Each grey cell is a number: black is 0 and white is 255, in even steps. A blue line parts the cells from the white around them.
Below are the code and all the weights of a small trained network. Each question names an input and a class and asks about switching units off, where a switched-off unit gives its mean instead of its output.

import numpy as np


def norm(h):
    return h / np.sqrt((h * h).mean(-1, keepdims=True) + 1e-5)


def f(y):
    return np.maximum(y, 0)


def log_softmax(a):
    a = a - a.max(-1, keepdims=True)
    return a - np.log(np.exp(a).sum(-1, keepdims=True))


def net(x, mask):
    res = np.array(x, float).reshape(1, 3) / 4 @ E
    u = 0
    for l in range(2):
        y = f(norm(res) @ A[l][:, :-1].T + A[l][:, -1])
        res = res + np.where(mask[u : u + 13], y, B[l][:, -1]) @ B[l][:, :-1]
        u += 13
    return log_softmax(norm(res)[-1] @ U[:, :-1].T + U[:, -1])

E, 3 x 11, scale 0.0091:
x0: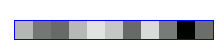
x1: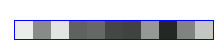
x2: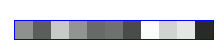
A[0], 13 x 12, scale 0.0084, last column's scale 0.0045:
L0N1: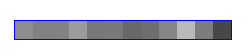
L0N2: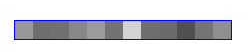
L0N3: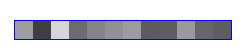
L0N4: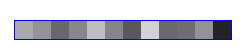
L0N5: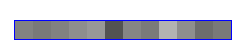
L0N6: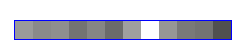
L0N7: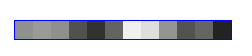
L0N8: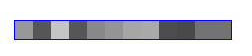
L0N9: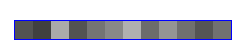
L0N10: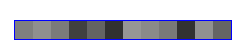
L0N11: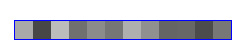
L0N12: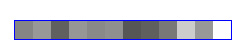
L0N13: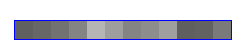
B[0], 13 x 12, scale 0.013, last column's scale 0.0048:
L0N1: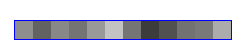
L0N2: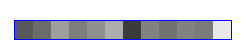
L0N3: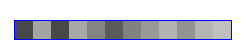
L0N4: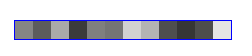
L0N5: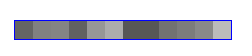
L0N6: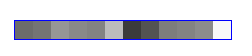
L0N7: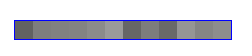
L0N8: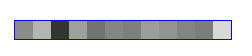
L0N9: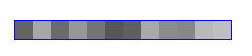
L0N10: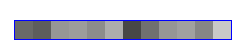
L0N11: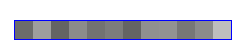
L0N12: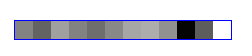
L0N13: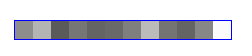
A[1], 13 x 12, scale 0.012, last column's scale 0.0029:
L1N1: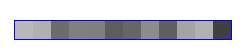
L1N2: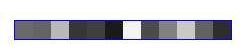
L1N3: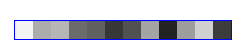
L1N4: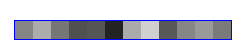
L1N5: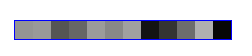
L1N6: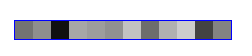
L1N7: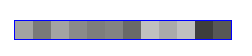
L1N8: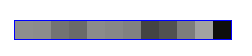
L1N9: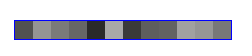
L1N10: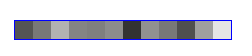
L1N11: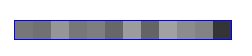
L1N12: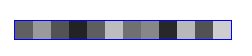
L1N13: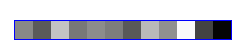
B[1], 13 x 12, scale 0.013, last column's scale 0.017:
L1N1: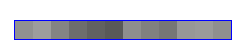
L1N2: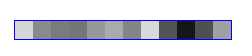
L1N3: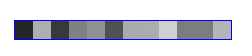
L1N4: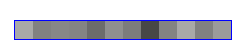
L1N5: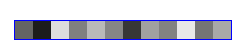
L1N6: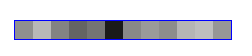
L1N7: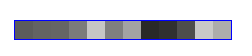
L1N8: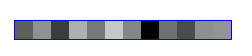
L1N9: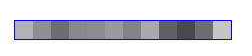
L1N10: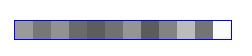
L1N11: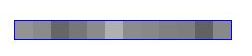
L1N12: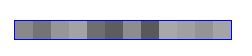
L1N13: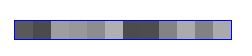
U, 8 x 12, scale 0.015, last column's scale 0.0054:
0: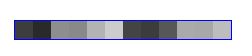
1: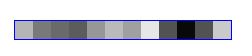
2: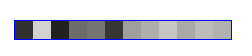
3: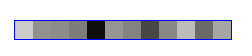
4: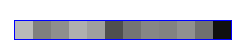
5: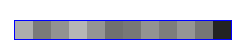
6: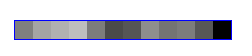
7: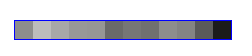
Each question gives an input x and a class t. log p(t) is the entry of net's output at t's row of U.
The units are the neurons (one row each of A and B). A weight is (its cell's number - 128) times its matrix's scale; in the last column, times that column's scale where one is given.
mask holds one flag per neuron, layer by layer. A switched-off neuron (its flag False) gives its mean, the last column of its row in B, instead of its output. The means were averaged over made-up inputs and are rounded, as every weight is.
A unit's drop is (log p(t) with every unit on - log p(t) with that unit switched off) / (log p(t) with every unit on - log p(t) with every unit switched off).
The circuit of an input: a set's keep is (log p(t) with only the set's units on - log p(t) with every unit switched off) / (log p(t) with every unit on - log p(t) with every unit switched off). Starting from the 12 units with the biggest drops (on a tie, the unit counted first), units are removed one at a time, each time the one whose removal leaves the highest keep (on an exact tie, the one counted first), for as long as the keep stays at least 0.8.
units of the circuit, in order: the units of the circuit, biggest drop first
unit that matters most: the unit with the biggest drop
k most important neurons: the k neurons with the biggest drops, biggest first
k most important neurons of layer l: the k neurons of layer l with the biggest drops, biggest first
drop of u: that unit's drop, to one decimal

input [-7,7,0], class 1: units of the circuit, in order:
(L1N2)
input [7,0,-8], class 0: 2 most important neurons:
(L0N12 L1N5)
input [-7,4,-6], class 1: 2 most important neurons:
(L1N2 L0N6)
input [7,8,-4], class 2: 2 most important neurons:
(L1N3 L0N12)
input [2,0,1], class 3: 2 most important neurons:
(L0N12 L1N12)
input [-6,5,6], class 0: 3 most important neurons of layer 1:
(L1N13 L1N7 L1N4)
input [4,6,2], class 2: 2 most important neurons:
(L1N3 L0N12)
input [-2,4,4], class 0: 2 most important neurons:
(L0N13 L1N13)
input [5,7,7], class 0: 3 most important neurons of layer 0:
(L0N6 L0N13 L0N9)
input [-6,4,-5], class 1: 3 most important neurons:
(L1N2 L0N6 L1N9)
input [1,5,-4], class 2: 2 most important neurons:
(L1N3 L0N6)
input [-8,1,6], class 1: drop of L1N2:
1.1
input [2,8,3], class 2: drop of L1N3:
0.5
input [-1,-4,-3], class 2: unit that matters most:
L0N6
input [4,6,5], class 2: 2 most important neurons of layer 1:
(L1N3 L1N5)
